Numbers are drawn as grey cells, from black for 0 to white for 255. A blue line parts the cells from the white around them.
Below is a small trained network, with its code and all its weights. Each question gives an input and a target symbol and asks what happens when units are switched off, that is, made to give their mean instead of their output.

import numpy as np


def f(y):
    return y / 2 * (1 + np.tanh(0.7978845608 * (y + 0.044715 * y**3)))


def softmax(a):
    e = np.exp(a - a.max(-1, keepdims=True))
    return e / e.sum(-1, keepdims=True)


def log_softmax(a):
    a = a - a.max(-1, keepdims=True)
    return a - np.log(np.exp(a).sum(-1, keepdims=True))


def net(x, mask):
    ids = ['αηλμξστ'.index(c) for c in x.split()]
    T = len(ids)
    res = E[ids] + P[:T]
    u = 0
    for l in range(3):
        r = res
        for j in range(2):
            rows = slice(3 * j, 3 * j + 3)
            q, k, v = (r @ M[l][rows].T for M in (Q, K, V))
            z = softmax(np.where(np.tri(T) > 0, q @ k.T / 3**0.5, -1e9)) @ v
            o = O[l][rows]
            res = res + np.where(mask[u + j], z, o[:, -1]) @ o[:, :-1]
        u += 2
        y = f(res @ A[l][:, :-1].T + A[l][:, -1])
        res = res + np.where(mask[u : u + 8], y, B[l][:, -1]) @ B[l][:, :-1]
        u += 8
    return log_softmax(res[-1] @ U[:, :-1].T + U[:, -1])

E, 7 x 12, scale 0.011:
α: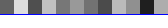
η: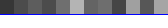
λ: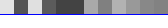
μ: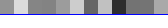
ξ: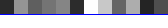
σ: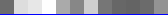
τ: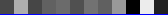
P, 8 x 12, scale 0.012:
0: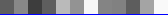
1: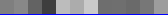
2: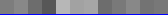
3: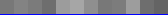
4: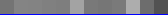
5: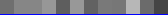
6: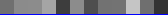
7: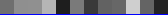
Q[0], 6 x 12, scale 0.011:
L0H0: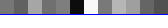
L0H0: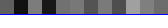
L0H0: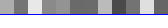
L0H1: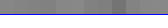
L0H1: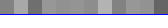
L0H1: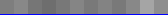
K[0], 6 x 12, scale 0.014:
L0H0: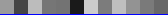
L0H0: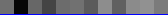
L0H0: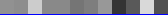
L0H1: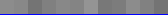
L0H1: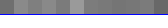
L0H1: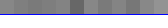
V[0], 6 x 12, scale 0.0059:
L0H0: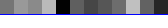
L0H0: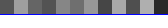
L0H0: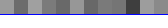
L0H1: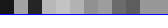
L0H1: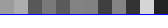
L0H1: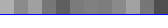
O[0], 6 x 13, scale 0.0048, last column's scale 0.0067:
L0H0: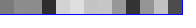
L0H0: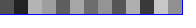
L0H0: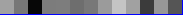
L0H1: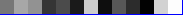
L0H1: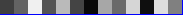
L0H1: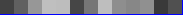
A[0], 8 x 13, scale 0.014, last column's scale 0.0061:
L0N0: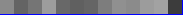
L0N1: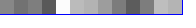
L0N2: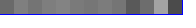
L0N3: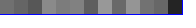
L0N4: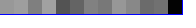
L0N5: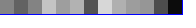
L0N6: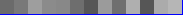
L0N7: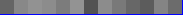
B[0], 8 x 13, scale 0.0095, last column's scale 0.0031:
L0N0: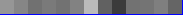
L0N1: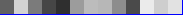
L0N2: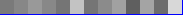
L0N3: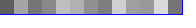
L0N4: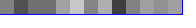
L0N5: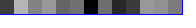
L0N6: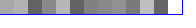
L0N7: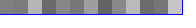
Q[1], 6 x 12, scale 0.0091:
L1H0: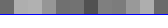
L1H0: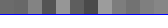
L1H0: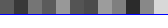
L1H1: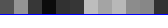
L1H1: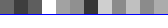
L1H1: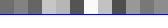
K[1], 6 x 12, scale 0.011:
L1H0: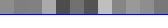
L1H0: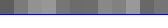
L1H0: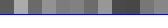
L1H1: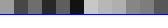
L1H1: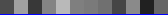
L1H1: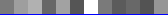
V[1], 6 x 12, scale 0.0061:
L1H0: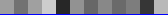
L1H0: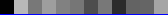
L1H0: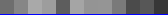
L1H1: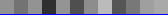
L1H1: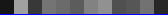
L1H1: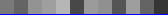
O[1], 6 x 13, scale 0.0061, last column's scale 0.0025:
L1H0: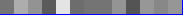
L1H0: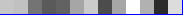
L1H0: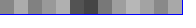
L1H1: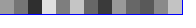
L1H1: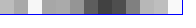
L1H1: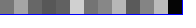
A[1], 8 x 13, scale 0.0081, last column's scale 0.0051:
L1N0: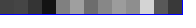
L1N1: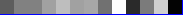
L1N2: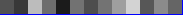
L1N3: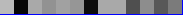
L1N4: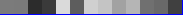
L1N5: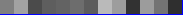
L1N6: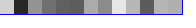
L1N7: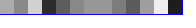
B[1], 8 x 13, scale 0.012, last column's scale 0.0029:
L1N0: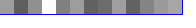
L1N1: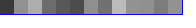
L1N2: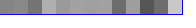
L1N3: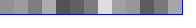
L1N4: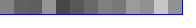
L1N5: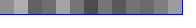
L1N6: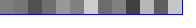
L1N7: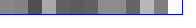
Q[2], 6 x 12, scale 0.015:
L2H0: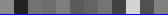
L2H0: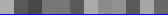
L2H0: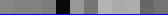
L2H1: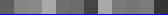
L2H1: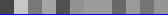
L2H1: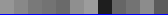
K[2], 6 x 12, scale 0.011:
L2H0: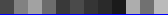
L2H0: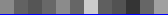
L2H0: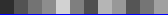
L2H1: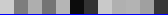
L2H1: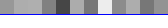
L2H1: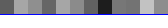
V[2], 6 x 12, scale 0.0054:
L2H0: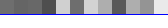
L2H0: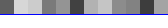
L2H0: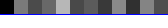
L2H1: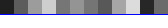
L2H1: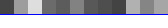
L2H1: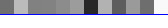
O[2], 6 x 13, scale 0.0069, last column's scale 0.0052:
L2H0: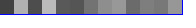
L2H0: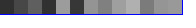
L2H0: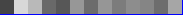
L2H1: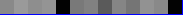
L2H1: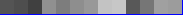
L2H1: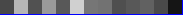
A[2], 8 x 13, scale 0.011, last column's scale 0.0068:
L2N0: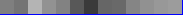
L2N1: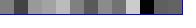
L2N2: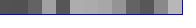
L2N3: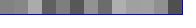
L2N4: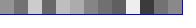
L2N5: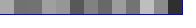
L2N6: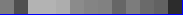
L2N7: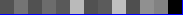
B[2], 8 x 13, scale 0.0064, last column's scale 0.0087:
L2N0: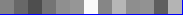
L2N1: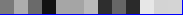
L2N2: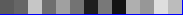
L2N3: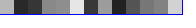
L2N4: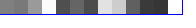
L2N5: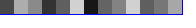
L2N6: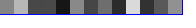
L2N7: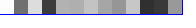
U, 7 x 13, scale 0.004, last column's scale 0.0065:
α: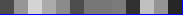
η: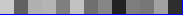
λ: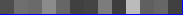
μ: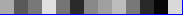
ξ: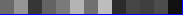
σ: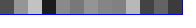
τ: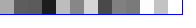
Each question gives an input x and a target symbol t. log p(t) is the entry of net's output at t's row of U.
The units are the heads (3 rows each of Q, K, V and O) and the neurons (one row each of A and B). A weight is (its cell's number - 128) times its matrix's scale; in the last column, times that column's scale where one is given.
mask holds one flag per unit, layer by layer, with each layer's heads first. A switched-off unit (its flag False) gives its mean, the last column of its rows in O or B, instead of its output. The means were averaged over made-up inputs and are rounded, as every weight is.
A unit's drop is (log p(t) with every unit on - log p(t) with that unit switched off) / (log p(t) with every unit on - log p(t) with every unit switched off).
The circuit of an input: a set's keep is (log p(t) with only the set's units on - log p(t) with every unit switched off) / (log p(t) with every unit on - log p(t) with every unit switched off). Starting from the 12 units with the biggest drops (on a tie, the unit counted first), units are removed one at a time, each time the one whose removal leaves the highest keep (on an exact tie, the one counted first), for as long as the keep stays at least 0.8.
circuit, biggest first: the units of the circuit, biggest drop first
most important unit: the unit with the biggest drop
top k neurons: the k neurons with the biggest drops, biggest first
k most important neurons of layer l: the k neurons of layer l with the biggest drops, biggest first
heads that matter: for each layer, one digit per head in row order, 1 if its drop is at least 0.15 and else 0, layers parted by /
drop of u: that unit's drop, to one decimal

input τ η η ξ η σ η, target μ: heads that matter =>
00 / 10 / 00
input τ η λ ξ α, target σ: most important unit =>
L0H0
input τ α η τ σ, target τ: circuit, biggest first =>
L0H0; L0N1; L2N4
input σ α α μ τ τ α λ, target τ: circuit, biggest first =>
L0H0; L1N6
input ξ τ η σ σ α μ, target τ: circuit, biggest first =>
L0H0; L2N4
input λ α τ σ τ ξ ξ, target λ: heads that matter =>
10 / 00 / 11
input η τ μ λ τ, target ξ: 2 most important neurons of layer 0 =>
L0N6; L0N1
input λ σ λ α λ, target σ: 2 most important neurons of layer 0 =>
L0N5; L0N1
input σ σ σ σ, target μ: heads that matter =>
10 / 10 / 00
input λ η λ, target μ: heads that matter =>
01 / 10 / 11
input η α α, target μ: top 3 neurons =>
L2N4; L1N7; L2N2
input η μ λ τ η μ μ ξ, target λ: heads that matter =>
10 / 01 / 01
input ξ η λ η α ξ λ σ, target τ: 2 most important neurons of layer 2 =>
L2N0; L2N4
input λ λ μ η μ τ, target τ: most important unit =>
L1N3
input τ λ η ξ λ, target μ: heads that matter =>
11 / 10 / 01
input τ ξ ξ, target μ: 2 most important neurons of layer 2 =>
L2N4; L2N2
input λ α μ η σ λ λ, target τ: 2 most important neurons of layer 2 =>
L2N1; L2N4
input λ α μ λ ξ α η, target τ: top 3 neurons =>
L1N3; L0N1; L2N4
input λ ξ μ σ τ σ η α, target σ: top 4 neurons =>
L2N7; L1N1; L1N6; L0N1
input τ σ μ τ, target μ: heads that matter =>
01 / 10 / 00
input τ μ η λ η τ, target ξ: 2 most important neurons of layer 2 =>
L2N6; L2N1
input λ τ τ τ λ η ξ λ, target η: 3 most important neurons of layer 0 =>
L0N5; L0N1; L0N6
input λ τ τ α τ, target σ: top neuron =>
L1N1
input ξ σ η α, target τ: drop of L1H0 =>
0.2
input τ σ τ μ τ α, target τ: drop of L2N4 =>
0.3
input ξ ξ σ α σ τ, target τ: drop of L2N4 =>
0.6
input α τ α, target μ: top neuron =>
L2N4
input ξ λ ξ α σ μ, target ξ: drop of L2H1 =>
0.3
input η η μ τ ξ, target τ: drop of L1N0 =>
0.0
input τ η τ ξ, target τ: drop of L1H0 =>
0.2
